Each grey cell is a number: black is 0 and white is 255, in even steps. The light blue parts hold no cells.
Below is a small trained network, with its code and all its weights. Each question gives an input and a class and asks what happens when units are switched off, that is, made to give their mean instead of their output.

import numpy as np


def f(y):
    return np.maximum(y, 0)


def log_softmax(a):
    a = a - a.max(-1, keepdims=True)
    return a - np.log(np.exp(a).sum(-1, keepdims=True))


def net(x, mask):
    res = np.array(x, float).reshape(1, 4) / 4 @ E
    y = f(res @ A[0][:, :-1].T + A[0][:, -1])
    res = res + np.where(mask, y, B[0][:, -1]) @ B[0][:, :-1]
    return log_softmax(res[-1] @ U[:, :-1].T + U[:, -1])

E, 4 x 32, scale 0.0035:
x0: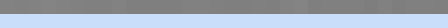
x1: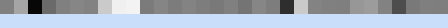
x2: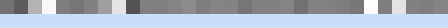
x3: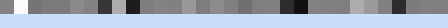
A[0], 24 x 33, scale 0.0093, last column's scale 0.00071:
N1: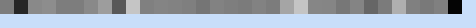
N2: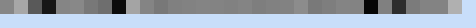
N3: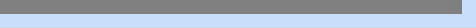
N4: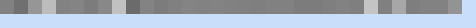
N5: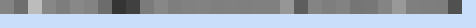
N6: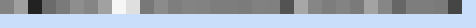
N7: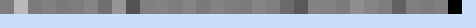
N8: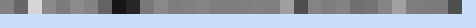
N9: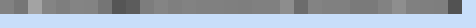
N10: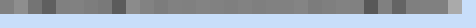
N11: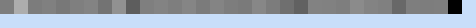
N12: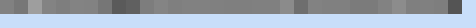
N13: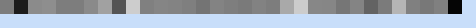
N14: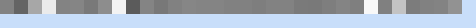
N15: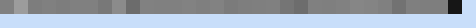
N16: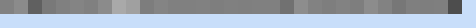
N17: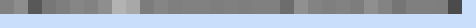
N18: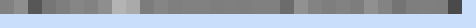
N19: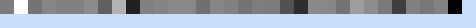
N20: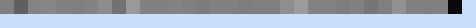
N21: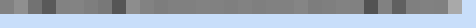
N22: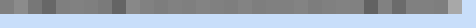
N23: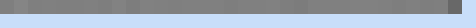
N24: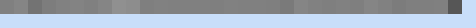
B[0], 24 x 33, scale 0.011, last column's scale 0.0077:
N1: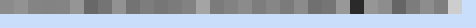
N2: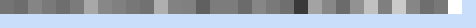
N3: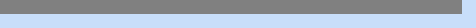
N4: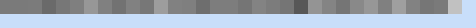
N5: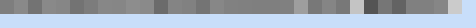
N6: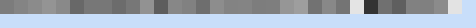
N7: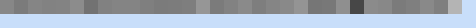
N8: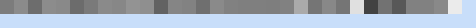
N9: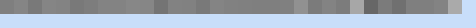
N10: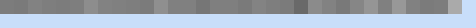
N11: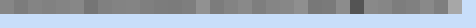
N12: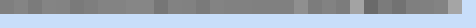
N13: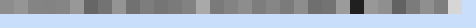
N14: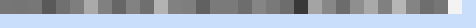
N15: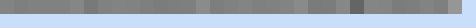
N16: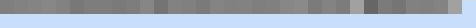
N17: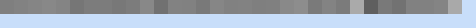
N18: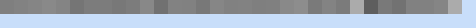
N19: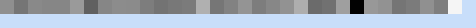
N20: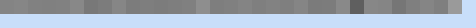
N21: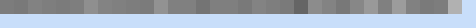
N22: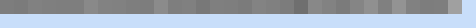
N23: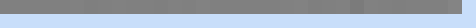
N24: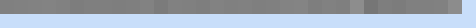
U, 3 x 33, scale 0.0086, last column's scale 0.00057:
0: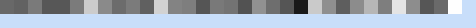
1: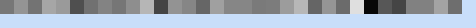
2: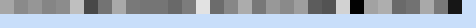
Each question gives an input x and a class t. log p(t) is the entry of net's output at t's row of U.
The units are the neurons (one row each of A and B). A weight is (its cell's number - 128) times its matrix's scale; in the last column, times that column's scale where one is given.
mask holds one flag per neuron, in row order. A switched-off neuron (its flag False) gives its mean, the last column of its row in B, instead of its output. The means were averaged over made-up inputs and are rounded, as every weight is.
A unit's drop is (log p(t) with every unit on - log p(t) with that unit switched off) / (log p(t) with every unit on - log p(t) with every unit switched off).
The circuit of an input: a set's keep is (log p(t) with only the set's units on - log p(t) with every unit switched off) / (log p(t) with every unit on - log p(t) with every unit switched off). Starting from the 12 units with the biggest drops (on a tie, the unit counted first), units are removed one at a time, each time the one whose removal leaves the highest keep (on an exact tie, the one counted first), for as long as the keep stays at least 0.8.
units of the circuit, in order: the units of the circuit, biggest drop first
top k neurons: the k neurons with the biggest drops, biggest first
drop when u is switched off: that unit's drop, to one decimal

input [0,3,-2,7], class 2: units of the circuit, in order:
(N19)
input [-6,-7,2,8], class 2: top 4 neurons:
(N19, N6, N7, N11)
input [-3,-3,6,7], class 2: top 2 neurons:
(N19, N2)
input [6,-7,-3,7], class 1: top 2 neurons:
(N8, N5)
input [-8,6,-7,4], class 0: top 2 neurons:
(N2, N8)
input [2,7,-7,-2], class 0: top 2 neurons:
(N2, N8)
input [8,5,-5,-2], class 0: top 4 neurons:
(N2, N8, N5, N21)
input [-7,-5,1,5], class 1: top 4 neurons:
(N8, N13, N5, N1)
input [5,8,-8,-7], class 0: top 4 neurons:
(N2, N8, N21, N5)
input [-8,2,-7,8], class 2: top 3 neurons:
(N19, N14, N7)
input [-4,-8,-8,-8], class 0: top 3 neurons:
(N2, N19, N6)
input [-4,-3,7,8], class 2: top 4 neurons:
(N19, N2, N7, N11)
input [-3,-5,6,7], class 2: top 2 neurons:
(N19, N2)
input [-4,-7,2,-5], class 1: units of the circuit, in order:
(N8)
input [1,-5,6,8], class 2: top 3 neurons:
(N19, N2, N7)
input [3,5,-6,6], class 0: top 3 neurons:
(N2, N13, N1)
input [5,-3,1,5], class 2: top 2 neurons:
(N19, N6)
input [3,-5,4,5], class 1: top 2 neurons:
(N8, N2)
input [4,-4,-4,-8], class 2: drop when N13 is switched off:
0.2
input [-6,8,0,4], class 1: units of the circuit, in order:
(N6)
